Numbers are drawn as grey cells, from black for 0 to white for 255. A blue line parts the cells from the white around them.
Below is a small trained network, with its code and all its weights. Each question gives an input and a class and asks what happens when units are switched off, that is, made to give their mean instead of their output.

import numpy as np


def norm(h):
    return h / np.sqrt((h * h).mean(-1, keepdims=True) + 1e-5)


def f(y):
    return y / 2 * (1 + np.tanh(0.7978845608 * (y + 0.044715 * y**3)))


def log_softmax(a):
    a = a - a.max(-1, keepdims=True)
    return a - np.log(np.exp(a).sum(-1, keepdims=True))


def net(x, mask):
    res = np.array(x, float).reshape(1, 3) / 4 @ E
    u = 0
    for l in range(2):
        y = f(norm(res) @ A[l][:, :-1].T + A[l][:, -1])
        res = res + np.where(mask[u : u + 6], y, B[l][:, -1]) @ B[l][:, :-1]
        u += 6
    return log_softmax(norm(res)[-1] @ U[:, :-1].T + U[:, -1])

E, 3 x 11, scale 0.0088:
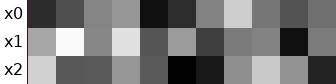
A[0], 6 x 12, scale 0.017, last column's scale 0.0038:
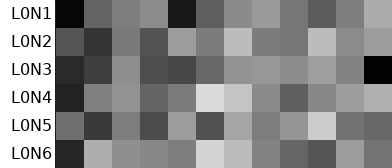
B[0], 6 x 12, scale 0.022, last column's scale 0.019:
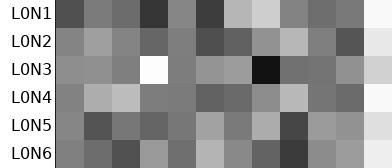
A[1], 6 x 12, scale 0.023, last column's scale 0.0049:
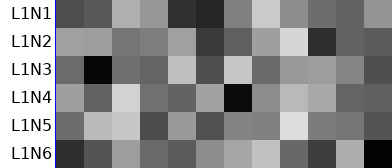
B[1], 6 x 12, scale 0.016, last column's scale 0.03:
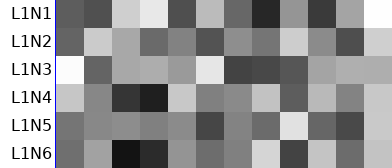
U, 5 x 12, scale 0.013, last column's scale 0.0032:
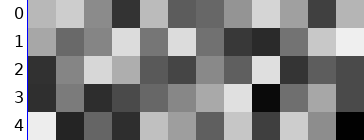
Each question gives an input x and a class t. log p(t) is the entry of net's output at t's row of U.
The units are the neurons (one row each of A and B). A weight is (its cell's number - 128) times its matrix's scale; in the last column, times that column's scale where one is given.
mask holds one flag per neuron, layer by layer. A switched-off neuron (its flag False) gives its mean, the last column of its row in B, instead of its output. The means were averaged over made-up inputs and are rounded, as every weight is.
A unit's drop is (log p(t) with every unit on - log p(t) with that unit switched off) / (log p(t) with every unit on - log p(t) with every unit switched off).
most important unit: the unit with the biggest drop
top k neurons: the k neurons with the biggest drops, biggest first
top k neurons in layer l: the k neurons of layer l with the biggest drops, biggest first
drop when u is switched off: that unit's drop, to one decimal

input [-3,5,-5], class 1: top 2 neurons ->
L0N6; L0N1
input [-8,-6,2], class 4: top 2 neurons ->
L0N5; L0N4
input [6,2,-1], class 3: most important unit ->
L1N6
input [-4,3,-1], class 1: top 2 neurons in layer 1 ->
L1N6; L1N4
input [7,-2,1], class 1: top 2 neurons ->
L0N3; L0N4
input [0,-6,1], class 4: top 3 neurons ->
L0N5; L0N1; L0N2
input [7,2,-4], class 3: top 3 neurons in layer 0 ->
L0N6; L0N1; L0N2
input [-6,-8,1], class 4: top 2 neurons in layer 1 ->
L1N4; L1N2
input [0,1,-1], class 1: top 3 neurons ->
L0N6; L0N1; L1N6
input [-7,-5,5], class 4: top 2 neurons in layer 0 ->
L0N5; L0N4
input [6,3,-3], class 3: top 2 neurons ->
L0N6; L1N6
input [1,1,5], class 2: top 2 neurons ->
L0N6; L0N5
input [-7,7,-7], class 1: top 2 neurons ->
L0N1; L0N6
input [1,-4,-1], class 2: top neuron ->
L0N2
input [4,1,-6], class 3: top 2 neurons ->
L0N6; L1N6
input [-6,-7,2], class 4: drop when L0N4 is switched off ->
0.3
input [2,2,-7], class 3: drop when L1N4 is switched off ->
0.0
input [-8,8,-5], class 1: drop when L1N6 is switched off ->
0.1
